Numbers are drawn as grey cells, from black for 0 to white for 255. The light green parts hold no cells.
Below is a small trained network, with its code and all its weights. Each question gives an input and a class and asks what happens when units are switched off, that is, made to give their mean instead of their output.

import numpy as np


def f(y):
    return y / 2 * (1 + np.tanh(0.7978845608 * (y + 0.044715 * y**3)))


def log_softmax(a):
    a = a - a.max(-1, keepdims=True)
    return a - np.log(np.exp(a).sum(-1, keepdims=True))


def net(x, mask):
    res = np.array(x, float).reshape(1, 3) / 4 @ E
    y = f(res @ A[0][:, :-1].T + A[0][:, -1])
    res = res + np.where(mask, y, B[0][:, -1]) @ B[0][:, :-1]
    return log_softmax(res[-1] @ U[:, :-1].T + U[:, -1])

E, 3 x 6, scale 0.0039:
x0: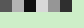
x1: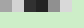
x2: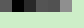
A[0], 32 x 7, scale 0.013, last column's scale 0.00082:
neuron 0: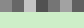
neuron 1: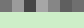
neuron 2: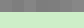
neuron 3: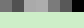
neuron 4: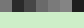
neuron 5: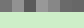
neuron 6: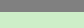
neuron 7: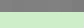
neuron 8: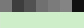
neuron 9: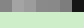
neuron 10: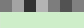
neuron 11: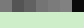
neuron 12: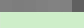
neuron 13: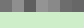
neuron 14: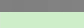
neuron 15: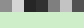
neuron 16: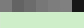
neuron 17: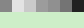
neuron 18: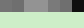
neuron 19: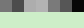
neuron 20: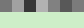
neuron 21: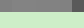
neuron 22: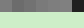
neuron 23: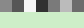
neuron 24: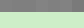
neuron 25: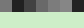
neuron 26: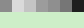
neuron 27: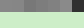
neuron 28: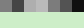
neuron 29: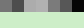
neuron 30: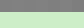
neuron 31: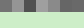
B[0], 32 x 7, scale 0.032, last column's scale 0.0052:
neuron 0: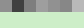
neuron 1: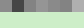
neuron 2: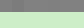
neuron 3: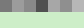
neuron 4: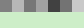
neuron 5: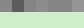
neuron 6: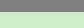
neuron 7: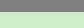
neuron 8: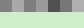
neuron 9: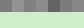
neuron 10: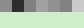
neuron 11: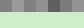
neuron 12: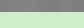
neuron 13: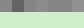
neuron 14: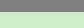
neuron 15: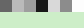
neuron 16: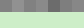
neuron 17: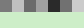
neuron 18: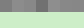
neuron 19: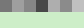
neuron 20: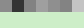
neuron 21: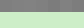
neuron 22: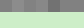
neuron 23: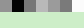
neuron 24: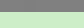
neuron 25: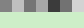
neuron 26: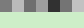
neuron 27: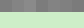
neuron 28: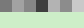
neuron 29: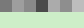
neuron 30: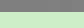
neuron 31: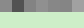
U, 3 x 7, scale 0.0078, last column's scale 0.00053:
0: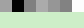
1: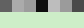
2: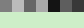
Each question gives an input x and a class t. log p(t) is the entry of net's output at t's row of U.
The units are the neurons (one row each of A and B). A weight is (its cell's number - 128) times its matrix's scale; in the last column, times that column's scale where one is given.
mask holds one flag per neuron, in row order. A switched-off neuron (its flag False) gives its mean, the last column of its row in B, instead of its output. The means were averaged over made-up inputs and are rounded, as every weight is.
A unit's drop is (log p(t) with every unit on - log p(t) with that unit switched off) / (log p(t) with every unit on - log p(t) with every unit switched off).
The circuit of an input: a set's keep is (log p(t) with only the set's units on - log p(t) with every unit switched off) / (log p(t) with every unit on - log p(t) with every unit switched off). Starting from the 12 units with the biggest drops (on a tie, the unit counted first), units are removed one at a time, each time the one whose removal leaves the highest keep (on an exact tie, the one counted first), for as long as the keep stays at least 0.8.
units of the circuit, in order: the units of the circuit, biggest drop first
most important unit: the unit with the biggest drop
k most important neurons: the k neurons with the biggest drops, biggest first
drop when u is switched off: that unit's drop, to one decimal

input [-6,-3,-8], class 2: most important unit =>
neuron 17
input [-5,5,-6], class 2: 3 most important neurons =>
(neuron 17; neuron 26; neuron 10)
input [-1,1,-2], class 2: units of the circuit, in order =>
(neuron 15; neuron 23)
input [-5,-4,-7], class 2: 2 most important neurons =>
(neuron 17; neuron 26)
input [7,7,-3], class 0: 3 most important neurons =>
(neuron 10; neuron 20; neuron 1)
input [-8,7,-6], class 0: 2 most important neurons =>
(neuron 23; neuron 0)
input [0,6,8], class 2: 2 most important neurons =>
(neuron 25; neuron 4)
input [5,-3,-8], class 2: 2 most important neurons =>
(neuron 17; neuron 26)
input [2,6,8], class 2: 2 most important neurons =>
(neuron 25; neuron 4)
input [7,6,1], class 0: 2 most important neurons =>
(neuron 10; neuron 20)
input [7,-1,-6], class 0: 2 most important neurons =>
(neuron 10; neuron 20)
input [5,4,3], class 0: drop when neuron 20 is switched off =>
0.1
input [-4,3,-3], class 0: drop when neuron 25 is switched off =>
0.1
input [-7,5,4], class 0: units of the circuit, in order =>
(neuron 23)
